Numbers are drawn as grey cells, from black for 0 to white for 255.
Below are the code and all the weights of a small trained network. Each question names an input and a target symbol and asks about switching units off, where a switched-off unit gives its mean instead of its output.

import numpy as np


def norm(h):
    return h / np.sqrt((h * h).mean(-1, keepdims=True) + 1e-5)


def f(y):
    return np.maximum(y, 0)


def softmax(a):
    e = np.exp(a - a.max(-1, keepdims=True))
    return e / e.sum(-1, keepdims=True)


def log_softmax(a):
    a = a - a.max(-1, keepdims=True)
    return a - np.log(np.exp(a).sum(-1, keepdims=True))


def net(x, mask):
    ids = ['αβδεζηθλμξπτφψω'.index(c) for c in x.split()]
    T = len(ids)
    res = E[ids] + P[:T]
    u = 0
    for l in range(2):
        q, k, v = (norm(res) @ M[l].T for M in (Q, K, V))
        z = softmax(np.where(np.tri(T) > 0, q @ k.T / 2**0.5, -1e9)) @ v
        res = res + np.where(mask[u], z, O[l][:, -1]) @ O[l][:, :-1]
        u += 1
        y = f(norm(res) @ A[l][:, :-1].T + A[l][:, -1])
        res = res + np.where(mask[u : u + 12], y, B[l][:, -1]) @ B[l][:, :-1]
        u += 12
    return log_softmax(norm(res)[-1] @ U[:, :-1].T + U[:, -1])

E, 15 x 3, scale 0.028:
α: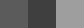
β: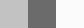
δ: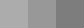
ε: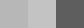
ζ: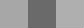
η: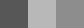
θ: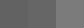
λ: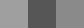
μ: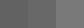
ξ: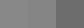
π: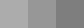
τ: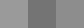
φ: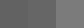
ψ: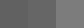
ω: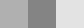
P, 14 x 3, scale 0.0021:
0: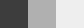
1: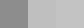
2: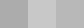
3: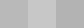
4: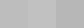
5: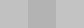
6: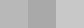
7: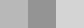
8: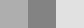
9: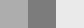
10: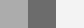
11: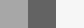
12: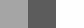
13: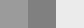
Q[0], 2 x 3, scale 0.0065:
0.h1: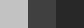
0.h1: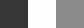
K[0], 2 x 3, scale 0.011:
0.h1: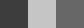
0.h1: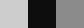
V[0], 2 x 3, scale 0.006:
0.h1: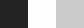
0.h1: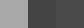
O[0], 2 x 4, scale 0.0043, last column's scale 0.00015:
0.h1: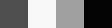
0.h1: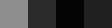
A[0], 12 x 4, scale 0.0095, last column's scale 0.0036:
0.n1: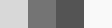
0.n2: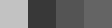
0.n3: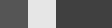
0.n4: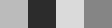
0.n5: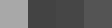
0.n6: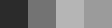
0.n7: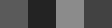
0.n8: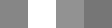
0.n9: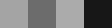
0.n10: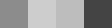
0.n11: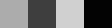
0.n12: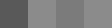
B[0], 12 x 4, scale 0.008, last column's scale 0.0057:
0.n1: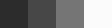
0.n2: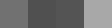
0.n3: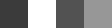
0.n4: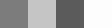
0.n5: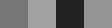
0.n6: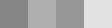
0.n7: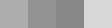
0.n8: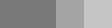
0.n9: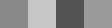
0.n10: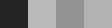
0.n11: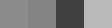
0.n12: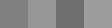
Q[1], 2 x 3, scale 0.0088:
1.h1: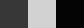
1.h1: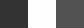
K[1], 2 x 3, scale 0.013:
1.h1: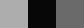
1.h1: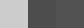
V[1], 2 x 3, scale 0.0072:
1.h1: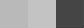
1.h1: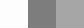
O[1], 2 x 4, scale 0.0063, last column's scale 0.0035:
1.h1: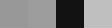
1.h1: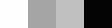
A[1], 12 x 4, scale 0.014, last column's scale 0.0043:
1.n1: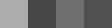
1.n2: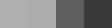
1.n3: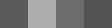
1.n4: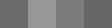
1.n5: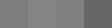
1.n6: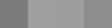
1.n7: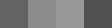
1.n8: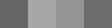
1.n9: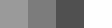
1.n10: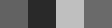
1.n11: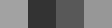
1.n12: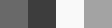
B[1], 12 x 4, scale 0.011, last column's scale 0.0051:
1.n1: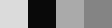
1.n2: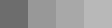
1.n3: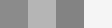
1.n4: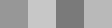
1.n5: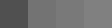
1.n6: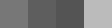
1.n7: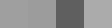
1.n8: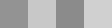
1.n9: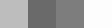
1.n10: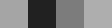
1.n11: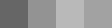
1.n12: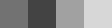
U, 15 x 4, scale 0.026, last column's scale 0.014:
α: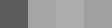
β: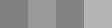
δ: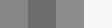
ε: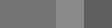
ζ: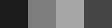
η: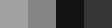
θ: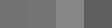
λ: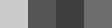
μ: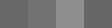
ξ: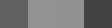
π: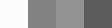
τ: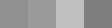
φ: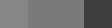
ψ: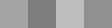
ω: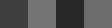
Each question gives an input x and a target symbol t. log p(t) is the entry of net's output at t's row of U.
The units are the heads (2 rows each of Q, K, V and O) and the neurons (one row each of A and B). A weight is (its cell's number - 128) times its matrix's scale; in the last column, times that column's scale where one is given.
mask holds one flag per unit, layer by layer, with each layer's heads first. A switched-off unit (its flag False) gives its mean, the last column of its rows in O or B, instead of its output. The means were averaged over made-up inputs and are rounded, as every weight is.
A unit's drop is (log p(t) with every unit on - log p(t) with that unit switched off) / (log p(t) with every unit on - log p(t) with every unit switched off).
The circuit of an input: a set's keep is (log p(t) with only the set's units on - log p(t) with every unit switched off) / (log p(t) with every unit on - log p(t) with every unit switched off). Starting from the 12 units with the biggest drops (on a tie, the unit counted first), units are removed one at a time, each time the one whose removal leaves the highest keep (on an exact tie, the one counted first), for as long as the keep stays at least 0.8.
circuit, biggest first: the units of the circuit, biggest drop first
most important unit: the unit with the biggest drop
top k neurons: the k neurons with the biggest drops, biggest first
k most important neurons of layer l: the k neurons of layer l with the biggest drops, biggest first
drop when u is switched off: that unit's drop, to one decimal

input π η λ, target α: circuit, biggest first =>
(0.h1)
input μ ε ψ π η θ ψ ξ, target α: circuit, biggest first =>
(0.h1 0.n8)
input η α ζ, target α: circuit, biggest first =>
(0.h1 0.n10)
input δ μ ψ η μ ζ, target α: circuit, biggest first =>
(0.h1 1.n9)
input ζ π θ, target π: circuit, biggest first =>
(0.n1 1.h1)
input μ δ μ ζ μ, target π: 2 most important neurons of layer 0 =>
(0.n1 0.n6)
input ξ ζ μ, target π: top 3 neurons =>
(0.n1 0.n6 0.n3)
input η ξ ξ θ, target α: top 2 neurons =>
(0.n6 0.n1)
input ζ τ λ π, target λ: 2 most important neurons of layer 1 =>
(1.n9 1.n8)
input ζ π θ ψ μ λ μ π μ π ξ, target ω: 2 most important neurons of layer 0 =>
(0.n1 0.n5)
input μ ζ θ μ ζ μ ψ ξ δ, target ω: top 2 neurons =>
(0.n4 0.n1)
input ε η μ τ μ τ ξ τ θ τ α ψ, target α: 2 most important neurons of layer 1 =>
(1.n9 1.n12)
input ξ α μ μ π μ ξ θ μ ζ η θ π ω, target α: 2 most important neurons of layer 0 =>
(0.n4 0.n10)
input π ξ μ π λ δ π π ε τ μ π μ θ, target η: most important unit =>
0.n6
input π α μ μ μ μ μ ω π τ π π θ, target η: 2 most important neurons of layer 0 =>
(0.n6 0.n1)
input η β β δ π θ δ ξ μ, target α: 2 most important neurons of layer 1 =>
(1.n9 1.n10)
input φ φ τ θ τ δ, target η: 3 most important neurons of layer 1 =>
(1.n9 1.n8 1.n2)
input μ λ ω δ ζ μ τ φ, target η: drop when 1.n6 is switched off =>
-0.1
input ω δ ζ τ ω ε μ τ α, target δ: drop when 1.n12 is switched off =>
0.1
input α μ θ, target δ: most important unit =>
1.h1
